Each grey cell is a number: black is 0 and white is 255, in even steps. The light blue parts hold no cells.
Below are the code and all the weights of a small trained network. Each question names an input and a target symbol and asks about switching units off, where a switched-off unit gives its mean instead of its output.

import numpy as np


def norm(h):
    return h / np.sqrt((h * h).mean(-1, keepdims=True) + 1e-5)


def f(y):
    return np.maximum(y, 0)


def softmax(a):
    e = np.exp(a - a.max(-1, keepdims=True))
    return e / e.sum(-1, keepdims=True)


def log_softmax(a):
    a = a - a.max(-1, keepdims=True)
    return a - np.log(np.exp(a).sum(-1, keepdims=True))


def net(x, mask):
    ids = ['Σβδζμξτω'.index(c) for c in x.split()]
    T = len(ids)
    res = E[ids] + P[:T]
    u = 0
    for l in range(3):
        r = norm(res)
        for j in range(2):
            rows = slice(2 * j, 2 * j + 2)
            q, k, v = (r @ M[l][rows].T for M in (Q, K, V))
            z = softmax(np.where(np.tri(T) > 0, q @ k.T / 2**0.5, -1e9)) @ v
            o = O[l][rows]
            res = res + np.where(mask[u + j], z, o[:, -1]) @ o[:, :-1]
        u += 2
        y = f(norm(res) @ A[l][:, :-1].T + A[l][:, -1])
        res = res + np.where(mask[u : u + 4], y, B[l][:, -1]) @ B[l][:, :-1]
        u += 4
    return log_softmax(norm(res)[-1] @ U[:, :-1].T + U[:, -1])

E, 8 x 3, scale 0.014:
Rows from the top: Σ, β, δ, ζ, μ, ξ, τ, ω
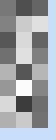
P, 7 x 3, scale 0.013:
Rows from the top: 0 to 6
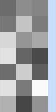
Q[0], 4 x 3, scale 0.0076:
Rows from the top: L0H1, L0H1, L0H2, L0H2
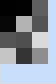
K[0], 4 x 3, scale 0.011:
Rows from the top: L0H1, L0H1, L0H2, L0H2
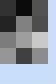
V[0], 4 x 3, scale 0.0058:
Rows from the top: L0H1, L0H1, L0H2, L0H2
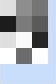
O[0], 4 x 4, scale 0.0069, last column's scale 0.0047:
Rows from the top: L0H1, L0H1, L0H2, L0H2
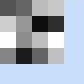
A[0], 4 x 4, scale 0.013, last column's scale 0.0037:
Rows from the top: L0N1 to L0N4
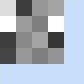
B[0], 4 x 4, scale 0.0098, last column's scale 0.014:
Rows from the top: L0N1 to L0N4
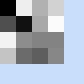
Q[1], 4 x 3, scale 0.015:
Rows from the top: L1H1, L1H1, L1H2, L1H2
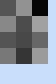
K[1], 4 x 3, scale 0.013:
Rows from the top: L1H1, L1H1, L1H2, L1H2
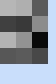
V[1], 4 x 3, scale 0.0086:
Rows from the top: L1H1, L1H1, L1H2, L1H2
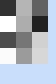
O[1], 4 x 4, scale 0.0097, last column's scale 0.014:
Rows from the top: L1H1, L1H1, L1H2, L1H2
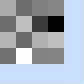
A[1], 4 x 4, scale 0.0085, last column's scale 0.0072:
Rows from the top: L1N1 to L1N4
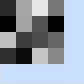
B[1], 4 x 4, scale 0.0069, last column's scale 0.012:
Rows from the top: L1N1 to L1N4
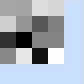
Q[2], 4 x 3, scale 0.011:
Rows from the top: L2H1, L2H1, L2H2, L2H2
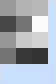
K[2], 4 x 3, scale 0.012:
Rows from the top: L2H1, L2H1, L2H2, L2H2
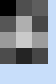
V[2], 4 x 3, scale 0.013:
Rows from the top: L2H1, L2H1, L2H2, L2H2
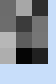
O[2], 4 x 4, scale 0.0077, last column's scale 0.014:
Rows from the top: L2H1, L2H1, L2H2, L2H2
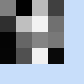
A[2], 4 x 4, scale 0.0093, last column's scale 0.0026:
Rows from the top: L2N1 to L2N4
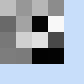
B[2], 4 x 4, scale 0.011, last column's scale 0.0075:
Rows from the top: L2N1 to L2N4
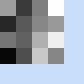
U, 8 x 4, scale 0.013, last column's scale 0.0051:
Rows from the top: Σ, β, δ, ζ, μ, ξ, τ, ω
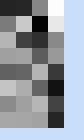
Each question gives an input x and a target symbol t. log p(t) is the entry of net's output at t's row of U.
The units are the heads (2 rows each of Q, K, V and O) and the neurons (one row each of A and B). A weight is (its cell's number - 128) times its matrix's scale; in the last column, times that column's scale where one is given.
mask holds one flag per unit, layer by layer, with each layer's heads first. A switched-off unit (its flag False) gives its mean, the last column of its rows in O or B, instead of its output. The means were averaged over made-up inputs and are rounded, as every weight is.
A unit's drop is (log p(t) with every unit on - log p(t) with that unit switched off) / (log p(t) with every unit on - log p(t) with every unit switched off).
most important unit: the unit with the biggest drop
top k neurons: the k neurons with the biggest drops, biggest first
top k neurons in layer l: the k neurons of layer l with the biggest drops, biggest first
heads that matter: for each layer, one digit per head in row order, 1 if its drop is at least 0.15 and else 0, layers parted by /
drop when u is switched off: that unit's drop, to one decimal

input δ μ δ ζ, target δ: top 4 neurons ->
[L0N2; L0N4; L1N4; L0N1]
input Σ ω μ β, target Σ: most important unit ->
L2H1
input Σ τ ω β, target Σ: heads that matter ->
01 / 11 / 10
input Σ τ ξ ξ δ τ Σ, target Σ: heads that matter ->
11 / 11 / 00
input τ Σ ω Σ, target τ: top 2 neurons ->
[L0N1; L1N4]
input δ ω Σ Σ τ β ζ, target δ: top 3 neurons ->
[L0N2; L0N4; L0N1]
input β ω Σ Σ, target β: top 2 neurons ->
[L0N1; L1N4]
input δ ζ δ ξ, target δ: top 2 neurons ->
[L0N2; L0N4]
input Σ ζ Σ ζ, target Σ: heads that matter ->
10 / 01 / 00
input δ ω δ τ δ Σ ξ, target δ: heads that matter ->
01 / 11 / 11
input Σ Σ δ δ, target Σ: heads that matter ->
10 / 01 / 00
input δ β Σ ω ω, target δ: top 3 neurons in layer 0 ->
[L0N1; L0N2; L0N4]
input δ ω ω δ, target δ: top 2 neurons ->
[L0N2; L0N4]
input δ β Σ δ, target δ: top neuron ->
[L0N2]
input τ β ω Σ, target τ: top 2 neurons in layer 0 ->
[L0N1; L0N2]
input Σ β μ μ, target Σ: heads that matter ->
11 / 01 / 10
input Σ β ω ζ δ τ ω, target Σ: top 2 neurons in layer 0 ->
[L0N2; L0N4]
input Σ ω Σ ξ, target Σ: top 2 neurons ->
[L0N2; L0N1]
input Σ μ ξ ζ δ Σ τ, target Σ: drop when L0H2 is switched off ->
0.3
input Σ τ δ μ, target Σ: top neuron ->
[L0N2]
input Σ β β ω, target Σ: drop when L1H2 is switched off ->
0.2
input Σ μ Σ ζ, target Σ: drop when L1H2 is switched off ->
0.3
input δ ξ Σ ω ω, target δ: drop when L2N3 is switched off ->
0.0
